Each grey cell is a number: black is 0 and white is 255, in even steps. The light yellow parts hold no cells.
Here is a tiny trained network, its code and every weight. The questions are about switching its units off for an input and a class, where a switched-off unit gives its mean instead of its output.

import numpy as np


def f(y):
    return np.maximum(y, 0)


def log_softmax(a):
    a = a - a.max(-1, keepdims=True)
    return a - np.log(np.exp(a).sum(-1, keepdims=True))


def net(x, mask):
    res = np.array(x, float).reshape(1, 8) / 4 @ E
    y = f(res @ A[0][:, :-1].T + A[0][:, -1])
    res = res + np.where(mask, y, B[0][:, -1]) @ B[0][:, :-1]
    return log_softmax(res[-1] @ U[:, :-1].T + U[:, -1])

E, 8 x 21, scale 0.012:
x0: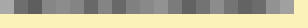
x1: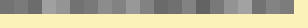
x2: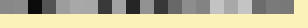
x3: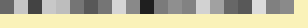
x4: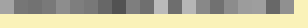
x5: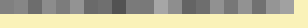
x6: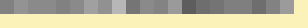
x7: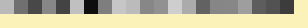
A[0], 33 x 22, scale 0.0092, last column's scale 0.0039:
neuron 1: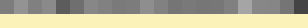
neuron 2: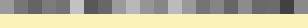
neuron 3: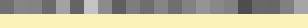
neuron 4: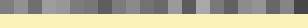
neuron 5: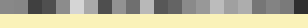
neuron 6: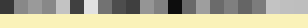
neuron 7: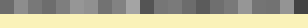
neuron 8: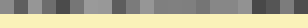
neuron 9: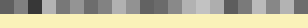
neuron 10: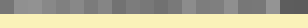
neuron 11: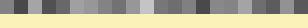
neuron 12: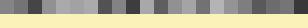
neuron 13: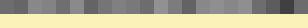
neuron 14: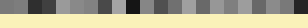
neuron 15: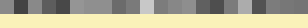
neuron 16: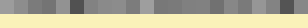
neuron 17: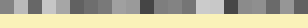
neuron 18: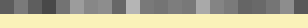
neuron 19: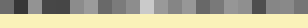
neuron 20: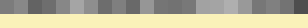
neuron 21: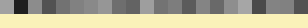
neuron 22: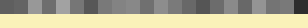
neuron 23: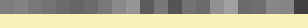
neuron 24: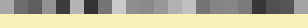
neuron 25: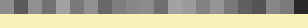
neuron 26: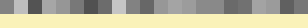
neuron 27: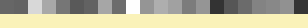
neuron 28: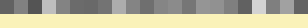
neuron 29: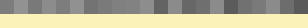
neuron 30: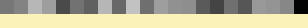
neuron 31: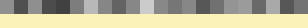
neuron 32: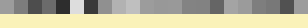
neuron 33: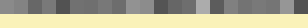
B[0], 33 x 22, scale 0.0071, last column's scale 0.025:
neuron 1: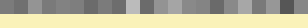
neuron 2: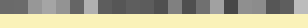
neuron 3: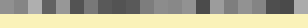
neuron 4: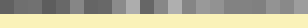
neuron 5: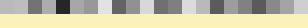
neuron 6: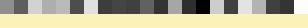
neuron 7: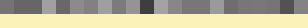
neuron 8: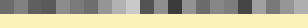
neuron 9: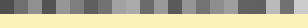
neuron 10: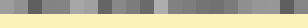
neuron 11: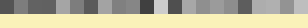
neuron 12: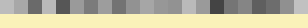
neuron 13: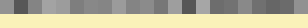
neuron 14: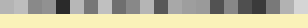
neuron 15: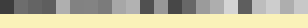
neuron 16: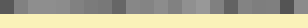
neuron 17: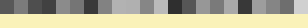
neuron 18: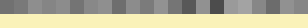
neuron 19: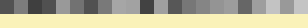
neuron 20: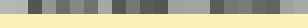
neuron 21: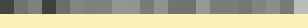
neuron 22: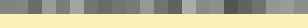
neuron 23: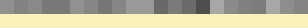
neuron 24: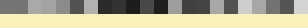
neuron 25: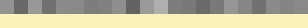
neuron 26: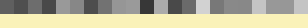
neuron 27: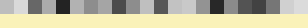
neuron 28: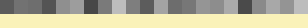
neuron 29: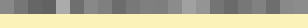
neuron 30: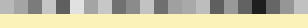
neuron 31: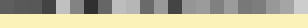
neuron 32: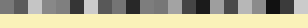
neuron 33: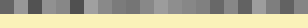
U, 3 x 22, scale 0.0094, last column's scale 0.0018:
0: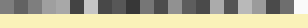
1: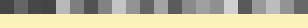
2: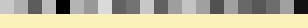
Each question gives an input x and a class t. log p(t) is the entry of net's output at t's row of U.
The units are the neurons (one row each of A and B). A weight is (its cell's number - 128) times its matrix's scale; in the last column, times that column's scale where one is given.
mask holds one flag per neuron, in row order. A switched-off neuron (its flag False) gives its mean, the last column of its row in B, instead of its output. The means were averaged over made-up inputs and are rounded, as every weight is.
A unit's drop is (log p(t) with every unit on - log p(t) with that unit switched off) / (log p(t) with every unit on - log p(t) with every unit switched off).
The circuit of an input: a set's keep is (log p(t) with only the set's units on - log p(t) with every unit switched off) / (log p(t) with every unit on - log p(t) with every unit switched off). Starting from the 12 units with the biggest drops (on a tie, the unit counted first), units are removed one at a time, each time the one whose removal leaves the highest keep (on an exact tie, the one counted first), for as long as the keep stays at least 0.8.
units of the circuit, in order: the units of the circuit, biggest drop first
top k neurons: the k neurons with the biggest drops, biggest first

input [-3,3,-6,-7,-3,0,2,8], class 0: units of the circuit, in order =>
[neuron 24]
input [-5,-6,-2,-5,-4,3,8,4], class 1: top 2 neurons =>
[neuron 6; neuron 15]
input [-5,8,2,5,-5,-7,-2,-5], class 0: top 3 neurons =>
[neuron 6; neuron 31; neuron 15]
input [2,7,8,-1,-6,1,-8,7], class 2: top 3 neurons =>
[neuron 5; neuron 14; neuron 6]
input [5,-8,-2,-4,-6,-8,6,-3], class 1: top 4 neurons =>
[neuron 24; neuron 32; neuron 31; neuron 2]
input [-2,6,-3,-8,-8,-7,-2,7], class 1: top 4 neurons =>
[neuron 15; neuron 6; neuron 31; neuron 19]
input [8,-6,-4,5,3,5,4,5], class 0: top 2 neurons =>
[neuron 24; neuron 32]
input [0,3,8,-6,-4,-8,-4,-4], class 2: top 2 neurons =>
[neuron 5; neuron 14]
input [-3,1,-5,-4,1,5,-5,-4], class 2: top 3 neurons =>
[neuron 27; neuron 30; neuron 24]
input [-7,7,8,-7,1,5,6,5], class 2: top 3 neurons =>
[neuron 5; neuron 14; neuron 12]
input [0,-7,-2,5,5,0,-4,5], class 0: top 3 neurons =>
[neuron 24; neuron 32; neuron 2]
